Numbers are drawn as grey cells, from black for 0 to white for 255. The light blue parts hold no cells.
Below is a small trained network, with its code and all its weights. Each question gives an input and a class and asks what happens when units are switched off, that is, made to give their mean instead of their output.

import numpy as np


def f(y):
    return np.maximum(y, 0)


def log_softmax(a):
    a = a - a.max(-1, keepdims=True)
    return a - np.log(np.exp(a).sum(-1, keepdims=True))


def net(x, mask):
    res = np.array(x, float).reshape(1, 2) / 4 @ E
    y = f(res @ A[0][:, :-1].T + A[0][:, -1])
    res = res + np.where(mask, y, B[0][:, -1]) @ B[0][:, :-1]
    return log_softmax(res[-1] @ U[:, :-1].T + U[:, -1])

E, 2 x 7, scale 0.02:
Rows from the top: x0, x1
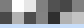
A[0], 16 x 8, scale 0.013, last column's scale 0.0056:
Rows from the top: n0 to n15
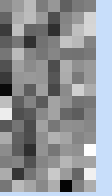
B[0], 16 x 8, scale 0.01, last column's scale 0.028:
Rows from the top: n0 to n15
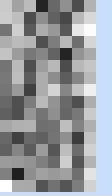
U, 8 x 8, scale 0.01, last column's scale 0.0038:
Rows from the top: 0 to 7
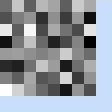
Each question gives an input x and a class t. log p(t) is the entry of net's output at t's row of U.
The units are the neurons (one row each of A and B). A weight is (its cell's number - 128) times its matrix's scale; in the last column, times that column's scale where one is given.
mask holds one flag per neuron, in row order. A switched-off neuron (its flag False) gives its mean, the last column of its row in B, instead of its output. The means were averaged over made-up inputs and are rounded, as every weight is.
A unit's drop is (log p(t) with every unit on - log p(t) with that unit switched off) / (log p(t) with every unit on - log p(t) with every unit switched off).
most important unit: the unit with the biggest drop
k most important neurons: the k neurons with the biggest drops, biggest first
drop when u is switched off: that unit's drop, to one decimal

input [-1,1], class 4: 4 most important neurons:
[n2, n1, n5, n7]
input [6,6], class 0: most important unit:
n7
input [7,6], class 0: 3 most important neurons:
[n7, n2, n5]
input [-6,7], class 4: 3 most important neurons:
[n3, n13, n10]
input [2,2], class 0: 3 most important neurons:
[n15, n3, n0]
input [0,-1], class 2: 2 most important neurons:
[n2, n7]
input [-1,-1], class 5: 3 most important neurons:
[n3, n15, n0]
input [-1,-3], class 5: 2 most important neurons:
[n3, n15]
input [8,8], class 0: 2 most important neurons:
[n7, n2]
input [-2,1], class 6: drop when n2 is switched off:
0.2
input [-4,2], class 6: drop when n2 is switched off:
0.1
